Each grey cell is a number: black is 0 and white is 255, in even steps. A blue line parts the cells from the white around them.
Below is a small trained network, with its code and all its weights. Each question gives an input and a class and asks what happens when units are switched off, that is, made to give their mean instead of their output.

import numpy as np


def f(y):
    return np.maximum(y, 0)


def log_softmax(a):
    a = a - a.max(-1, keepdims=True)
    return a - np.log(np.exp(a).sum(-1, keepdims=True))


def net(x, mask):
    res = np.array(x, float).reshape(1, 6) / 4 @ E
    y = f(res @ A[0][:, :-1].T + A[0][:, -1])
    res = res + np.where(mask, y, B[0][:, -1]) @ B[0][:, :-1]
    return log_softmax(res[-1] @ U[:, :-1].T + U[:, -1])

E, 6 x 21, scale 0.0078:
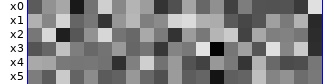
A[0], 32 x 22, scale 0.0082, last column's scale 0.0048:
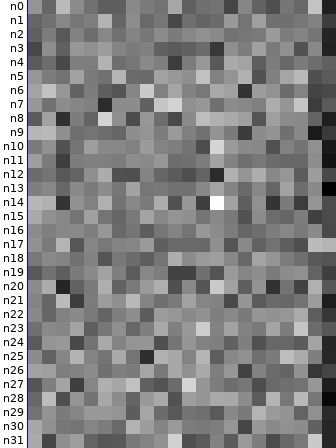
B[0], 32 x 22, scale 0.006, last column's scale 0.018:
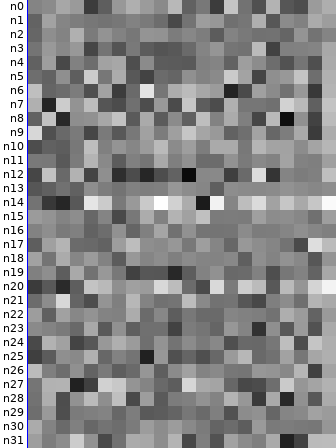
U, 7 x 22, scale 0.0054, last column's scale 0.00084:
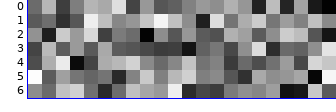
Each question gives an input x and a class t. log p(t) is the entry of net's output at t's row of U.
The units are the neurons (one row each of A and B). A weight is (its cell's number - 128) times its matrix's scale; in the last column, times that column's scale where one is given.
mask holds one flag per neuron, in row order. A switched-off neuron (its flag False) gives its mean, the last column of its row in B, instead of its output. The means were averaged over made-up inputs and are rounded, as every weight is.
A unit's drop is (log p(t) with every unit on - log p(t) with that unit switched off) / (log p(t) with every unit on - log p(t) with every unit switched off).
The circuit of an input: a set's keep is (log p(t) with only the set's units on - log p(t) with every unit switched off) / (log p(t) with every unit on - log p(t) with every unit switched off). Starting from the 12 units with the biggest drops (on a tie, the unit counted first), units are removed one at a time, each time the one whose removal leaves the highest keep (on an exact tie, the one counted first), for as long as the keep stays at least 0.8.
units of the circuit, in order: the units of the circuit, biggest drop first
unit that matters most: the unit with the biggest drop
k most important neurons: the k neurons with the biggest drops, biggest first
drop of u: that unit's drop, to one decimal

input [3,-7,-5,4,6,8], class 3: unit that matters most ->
n12
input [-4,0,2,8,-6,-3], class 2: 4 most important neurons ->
[n7; n25; n5; n22]
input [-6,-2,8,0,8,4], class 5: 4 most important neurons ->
[n6; n9; n26; n15]
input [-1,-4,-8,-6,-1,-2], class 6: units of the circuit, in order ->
[n31; n0]
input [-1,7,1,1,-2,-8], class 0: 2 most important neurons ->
[n28; n8]
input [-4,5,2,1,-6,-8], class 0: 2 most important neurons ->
[n8; n28]
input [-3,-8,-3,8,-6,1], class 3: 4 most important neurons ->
[n12; n4; n19; n3]
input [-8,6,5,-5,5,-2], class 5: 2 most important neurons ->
[n6; n9]
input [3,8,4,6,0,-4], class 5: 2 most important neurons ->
[n9; n6]
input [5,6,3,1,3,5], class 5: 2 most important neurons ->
[n6; n9]
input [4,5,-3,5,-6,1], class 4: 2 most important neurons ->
[n27; n21]
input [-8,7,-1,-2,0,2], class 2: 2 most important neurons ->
[n7; n25]
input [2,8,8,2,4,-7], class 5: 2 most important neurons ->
[n6; n9]
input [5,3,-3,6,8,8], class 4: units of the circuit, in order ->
[n21]
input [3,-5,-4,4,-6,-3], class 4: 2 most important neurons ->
[n27; n28]
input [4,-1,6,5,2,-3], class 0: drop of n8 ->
0.1
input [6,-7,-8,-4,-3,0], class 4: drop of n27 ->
0.2
